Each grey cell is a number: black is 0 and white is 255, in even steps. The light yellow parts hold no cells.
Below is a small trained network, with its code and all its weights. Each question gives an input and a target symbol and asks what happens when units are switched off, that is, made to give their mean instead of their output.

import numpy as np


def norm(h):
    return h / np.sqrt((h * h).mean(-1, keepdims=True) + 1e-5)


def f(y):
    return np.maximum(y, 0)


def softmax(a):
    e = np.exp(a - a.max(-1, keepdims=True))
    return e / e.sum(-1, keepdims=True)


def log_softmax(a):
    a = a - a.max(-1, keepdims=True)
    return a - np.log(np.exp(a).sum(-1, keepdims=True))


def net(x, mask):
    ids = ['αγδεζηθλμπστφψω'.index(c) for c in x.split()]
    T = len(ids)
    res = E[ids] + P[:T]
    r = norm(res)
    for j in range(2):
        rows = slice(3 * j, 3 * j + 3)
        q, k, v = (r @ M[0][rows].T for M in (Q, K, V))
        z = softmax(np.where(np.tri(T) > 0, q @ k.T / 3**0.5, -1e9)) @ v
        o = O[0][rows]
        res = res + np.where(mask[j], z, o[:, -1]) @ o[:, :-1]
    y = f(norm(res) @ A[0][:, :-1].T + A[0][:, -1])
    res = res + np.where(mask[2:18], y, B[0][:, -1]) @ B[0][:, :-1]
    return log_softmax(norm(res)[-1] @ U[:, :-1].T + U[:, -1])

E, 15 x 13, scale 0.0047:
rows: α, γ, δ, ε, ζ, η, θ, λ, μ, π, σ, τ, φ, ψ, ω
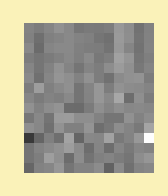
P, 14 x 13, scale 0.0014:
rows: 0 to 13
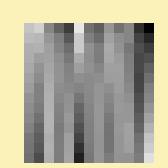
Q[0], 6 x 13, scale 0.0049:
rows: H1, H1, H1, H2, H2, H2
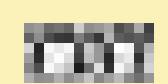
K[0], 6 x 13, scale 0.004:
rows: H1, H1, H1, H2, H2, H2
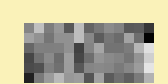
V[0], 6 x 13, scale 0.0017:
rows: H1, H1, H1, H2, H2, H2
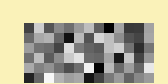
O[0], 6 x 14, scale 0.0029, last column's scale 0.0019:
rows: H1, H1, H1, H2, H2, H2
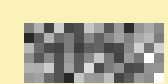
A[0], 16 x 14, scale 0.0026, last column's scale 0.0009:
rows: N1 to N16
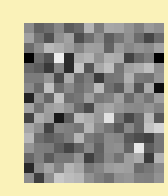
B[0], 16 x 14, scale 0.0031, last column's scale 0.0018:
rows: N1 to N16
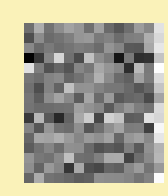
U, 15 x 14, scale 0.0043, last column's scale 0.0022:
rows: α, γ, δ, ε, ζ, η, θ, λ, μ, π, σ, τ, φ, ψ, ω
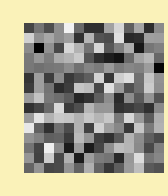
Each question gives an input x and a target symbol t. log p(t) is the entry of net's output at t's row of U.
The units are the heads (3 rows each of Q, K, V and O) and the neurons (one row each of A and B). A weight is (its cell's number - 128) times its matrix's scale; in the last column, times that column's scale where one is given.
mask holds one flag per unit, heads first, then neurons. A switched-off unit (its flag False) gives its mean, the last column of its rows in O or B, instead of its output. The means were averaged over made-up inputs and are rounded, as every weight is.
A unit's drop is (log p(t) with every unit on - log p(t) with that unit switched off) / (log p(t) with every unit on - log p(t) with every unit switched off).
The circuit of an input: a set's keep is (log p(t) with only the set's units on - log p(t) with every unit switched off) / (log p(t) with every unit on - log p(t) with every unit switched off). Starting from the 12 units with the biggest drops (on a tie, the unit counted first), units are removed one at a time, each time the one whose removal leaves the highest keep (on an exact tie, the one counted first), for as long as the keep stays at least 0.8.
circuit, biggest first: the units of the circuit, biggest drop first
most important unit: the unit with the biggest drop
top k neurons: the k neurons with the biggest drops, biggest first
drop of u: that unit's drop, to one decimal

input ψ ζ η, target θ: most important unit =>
H1
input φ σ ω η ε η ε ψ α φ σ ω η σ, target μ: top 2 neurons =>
(N4 N11)
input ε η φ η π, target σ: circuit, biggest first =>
(H2 N5 N11)
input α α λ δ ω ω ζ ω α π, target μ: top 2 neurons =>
(N4 N11)
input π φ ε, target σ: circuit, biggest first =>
(H2 N5)
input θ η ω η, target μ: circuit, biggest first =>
(H1 N4)
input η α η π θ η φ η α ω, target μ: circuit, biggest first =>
(N4 H2)
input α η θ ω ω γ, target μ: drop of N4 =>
0.2
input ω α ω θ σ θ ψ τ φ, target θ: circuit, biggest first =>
(H2 N10)
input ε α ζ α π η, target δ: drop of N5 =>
0.1
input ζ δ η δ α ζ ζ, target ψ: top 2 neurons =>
(N6 N10)
